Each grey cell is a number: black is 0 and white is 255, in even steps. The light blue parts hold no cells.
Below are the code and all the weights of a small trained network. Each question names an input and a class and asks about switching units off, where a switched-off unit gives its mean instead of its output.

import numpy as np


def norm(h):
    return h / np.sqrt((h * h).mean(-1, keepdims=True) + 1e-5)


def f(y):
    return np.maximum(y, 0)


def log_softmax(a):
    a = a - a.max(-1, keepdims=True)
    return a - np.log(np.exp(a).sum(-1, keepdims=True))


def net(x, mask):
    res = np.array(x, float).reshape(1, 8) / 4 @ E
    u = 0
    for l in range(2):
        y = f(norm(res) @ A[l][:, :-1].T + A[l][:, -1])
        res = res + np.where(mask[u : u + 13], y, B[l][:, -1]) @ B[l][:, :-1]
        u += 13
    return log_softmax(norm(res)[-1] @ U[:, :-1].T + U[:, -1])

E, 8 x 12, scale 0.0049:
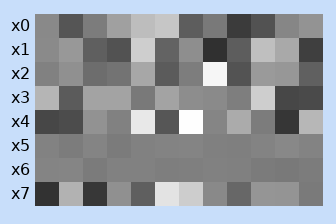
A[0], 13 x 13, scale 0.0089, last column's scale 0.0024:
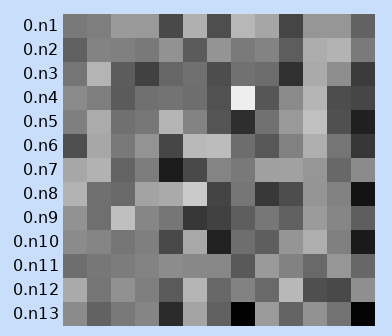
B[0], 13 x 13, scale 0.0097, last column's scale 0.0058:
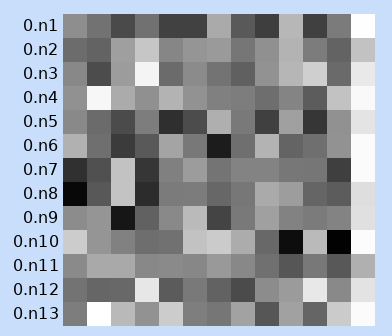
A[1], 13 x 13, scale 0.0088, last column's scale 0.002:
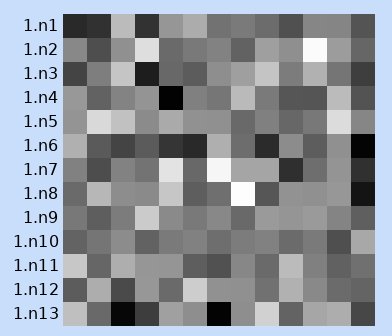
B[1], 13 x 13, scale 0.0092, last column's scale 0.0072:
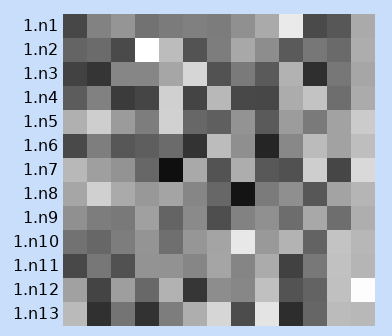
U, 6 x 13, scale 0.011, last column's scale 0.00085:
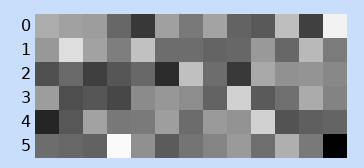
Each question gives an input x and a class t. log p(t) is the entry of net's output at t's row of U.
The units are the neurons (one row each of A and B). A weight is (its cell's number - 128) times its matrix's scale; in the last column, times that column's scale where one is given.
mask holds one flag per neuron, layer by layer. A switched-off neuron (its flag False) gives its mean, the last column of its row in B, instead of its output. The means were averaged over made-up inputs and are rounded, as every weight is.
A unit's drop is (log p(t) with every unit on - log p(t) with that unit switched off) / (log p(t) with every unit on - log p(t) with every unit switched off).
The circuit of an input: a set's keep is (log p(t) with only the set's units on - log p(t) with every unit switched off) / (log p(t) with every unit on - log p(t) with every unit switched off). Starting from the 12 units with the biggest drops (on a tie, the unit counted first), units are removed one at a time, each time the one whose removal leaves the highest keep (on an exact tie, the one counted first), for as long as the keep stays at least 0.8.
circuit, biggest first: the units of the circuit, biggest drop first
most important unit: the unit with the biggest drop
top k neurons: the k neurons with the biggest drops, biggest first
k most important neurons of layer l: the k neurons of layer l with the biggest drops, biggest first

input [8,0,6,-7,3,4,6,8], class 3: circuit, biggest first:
[0.n6 1.n13]
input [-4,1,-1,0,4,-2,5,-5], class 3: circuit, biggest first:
[0.n9 1.n13]
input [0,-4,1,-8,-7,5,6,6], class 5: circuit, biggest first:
[0.n3]
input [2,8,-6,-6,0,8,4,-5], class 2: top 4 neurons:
[0.n5 0.n4 1.n6 0.n12]
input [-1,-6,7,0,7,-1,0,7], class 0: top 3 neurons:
[1.n7 0.n13 0.n9]
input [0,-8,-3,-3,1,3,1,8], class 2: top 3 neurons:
[0.n1 1.n6 0.n9]
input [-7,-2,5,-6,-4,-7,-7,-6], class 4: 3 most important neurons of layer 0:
[0.n7 0.n6 0.n13]
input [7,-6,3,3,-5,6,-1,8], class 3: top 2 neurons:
[0.n6 0.n5]
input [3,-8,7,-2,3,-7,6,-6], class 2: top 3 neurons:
[0.n1 0.n13 1.n6]
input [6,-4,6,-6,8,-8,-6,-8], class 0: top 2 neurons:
[1.n7 0.n6]
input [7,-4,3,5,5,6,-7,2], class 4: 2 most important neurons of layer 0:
[0.n13 0.n4]
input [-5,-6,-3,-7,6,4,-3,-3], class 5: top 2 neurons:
[0.n2 0.n7]
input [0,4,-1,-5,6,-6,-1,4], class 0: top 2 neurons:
[1.n7 0.n12]
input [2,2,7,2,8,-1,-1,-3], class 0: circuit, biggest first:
[1.n7]
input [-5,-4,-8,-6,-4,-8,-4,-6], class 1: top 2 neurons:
[0.n13 0.n6]
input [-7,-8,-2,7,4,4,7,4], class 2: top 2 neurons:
[0.n8 0.n3]
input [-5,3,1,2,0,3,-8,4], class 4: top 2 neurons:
[0.n7 0.n9]
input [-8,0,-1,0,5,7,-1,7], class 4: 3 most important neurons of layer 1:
[1.n3 1.n1 1.n12]
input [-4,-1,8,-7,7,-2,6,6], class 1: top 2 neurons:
[1.n8 0.n10]
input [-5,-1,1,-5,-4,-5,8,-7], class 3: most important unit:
0.n9
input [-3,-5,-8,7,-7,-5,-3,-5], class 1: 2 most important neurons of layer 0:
[0.n13 0.n3]
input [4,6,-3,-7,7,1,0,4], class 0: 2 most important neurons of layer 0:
[0.n12 0.n1]
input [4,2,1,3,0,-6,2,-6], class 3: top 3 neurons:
[0.n9 1.n13 0.n7]
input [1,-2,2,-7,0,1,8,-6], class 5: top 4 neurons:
[0.n3 0.n2 1.n2 0.n6]
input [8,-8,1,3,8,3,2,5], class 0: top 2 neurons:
[1.n7 0.n5]
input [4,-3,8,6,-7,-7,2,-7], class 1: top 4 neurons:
[0.n4 0.n6 1.n7 0.n3]
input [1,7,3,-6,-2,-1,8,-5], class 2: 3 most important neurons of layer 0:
[0.n5 0.n12 0.n6]
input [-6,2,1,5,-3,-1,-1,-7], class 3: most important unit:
0.n9
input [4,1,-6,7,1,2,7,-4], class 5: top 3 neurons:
[0.n12 0.n4 1.n2]
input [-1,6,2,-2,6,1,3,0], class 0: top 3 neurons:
[1.n7 0.n1 0.n13]
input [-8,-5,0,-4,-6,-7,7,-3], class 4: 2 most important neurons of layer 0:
[0.n7 0.n5]
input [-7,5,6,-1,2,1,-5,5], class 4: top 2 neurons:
[0.n13 0.n7]
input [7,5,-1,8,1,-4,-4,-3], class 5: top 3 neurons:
[0.n12 0.n7 1.n2]
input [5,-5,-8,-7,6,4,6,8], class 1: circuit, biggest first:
[1.n5]
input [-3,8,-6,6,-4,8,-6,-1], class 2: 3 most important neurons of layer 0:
[0.n5 0.n4 0.n3]
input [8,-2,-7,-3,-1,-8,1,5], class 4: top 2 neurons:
[0.n8 0.n4]
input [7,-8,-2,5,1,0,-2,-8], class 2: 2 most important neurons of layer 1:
[1.n4 1.n6]
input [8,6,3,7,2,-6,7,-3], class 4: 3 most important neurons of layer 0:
[0.n8 0.n1 0.n3]
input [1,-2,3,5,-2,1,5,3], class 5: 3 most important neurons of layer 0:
[0.n12 0.n13 0.n9]
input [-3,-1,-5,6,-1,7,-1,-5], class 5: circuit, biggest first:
[0.n12]
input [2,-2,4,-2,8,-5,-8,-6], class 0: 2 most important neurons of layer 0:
[0.n13 0.n3]
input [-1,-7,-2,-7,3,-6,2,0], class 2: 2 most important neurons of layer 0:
[0.n1 0.n12]
